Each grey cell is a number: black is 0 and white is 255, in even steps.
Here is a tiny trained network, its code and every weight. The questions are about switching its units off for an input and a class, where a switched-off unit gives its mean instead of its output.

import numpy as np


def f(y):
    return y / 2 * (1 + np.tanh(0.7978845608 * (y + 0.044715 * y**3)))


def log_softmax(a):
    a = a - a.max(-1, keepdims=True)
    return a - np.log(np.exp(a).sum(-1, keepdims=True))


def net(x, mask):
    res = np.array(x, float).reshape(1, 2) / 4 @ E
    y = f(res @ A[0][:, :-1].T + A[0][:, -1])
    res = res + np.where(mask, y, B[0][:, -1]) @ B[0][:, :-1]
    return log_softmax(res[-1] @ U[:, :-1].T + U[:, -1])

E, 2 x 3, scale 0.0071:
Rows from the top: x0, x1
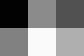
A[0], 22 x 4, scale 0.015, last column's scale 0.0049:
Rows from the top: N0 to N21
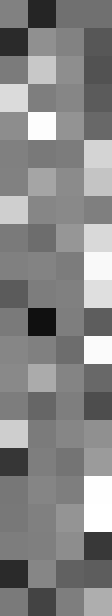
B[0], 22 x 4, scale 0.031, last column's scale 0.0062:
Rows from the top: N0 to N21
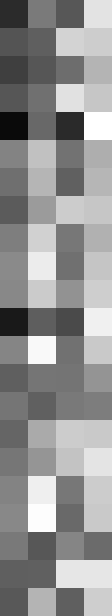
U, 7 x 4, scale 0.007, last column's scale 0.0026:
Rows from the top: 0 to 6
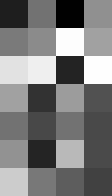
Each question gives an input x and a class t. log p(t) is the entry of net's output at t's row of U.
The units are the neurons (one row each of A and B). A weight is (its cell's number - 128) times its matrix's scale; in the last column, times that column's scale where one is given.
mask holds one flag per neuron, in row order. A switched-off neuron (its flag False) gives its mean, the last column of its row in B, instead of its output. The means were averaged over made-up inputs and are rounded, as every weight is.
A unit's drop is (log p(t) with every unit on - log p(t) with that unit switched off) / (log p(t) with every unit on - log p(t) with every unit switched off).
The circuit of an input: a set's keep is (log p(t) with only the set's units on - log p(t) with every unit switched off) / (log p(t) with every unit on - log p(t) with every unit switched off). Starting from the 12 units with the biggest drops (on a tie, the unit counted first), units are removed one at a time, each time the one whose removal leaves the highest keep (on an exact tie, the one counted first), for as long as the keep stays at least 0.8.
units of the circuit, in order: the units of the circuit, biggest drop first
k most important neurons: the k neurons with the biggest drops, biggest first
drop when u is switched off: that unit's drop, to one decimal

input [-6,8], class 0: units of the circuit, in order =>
[N4]
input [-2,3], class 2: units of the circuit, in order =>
[N11; N20]
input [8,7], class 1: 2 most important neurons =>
[N20; N1]
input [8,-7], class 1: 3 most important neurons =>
[N20; N16; N4]
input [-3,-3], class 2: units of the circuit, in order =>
[N4; N20]
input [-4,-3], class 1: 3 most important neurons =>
[N4; N3; N15]
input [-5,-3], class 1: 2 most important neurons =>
[N4; N3]
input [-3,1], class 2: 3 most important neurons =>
[N20; N1; N16]
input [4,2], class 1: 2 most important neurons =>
[N1; N20]
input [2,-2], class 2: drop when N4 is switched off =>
0.1
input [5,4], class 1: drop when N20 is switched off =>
0.3
